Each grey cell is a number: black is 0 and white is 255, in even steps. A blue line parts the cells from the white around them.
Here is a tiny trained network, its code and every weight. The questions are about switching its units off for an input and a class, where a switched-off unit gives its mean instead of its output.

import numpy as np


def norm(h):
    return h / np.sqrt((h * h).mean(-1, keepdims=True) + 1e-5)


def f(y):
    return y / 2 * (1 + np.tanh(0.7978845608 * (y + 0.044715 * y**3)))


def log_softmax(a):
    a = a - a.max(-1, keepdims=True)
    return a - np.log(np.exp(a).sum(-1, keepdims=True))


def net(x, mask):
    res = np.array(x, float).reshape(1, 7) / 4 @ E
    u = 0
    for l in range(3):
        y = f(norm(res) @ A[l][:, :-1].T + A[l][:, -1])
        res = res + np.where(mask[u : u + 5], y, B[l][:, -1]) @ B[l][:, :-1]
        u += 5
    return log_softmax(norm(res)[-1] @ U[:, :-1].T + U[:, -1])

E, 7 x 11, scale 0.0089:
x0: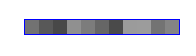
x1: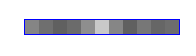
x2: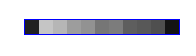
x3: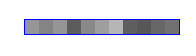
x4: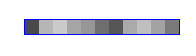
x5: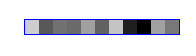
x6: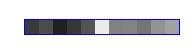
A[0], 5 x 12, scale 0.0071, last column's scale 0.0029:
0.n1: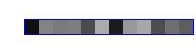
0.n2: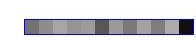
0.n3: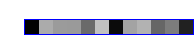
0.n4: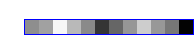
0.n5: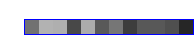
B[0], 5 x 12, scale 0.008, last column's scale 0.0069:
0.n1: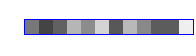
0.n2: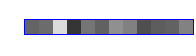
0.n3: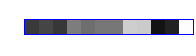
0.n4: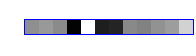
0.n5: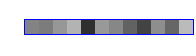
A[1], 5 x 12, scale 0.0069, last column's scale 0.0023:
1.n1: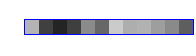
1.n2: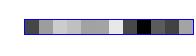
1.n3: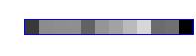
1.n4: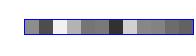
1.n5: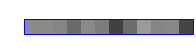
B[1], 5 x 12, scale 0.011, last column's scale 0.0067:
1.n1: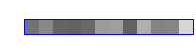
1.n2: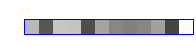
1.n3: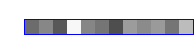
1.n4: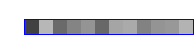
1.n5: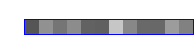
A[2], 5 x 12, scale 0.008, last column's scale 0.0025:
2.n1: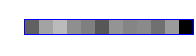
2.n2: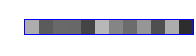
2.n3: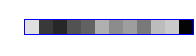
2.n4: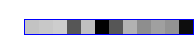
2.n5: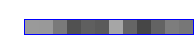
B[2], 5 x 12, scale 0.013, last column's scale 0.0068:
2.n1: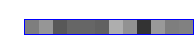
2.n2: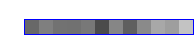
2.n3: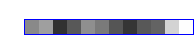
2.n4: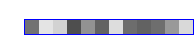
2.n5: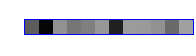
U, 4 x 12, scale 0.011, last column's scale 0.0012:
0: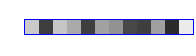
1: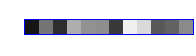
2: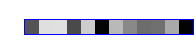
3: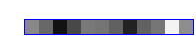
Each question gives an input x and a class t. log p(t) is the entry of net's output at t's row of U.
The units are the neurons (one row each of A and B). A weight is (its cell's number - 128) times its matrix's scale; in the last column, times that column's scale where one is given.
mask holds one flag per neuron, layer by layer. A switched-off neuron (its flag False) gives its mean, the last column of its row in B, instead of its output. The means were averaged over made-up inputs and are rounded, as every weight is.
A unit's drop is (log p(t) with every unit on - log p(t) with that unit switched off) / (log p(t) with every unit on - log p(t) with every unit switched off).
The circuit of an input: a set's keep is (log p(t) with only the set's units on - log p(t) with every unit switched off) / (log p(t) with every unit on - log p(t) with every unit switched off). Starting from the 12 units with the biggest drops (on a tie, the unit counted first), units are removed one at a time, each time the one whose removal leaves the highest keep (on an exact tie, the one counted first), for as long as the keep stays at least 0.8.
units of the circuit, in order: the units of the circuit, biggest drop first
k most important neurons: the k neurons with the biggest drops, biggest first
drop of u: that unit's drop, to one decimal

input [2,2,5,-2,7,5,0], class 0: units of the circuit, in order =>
1.n2
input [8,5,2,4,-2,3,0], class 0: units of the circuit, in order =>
0.n4, 1.n2, 0.n3
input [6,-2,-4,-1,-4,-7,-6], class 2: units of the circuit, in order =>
0.n4, 2.n4
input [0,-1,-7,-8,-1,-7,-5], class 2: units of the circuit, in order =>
0.n4, 2.n4
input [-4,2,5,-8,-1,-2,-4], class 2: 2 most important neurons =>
0.n4, 2.n4
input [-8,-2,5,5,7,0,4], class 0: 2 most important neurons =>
1.n2, 0.n5
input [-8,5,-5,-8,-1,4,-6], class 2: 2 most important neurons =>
2.n4, 0.n3
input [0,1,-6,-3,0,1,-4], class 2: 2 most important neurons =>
2.n4, 0.n3
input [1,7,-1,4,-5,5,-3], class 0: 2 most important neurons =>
1.n2, 0.n4
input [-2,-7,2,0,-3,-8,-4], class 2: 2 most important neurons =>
0.n4, 2.n4
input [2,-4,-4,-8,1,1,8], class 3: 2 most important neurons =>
2.n3, 0.n3
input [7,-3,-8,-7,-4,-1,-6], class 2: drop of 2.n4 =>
0.7
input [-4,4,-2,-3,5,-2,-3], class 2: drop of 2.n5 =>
0.0
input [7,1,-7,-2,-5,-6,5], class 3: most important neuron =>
2.n3
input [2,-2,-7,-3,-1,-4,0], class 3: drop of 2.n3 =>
0.4
